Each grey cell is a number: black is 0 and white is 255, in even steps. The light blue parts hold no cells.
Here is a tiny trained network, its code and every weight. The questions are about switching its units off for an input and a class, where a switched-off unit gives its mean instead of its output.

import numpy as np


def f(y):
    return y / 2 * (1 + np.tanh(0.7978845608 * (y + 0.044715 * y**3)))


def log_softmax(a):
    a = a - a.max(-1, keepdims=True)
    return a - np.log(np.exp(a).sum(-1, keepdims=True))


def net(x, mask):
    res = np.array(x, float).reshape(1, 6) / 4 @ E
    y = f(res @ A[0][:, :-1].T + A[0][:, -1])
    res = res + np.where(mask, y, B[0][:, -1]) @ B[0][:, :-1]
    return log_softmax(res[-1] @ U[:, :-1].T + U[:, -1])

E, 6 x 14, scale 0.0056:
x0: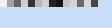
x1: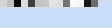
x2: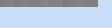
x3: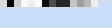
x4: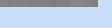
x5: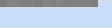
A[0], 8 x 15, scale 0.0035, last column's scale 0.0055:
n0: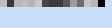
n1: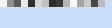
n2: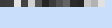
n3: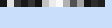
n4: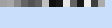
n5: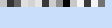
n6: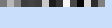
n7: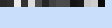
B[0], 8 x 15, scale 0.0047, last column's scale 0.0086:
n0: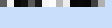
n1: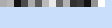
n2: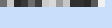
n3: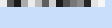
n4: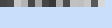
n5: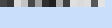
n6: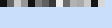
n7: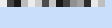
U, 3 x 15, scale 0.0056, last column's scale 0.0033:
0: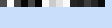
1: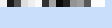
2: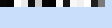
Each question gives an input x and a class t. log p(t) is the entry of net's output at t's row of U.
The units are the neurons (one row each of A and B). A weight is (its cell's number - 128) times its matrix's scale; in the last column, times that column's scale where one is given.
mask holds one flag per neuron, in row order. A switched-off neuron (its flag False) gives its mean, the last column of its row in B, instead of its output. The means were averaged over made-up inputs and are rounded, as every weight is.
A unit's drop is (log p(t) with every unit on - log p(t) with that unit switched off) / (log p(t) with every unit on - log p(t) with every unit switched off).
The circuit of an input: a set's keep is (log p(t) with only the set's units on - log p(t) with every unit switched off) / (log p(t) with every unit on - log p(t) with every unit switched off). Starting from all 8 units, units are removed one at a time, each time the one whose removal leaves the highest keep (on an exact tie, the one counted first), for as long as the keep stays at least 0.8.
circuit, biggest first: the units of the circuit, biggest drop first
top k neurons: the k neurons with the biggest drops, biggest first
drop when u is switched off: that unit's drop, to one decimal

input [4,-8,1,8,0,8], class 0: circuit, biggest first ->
[n0]
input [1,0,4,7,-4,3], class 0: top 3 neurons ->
[n0 n3 n7]
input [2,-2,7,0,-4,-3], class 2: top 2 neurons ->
[n0 n1]
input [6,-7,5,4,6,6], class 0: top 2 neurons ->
[n0 n2]
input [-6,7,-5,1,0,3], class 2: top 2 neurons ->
[n5 n1]
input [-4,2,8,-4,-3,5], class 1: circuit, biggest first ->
[n3 n2]
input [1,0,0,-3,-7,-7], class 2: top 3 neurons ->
[n2 n1 n0]
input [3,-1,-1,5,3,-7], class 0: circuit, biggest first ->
[n0 n3]
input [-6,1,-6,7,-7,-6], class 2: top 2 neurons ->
[n5 n3]
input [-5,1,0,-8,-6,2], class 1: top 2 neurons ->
[n3 n2]
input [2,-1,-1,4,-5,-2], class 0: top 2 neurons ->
[n3 n0]
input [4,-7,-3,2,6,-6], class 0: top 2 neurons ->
[n2 n0]
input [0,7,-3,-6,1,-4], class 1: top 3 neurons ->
[n3 n2 n0]
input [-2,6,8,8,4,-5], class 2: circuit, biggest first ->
[n5]
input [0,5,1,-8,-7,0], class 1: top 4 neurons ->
[n3 n2 n0 n1]
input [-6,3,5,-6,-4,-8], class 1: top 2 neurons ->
[n3 n2]
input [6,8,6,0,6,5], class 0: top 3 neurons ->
[n1 n3 n7]
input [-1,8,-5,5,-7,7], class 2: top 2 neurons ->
[n5 n3]
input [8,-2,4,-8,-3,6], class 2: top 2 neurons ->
[n4 n6]
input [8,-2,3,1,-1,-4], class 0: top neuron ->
[n1]
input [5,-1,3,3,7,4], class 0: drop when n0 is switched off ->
0.1
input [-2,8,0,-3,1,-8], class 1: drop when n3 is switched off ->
0.2
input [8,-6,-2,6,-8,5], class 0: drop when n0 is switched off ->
0.3
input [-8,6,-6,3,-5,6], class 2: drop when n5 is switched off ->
0.1
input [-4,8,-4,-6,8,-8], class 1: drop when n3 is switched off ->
0.6
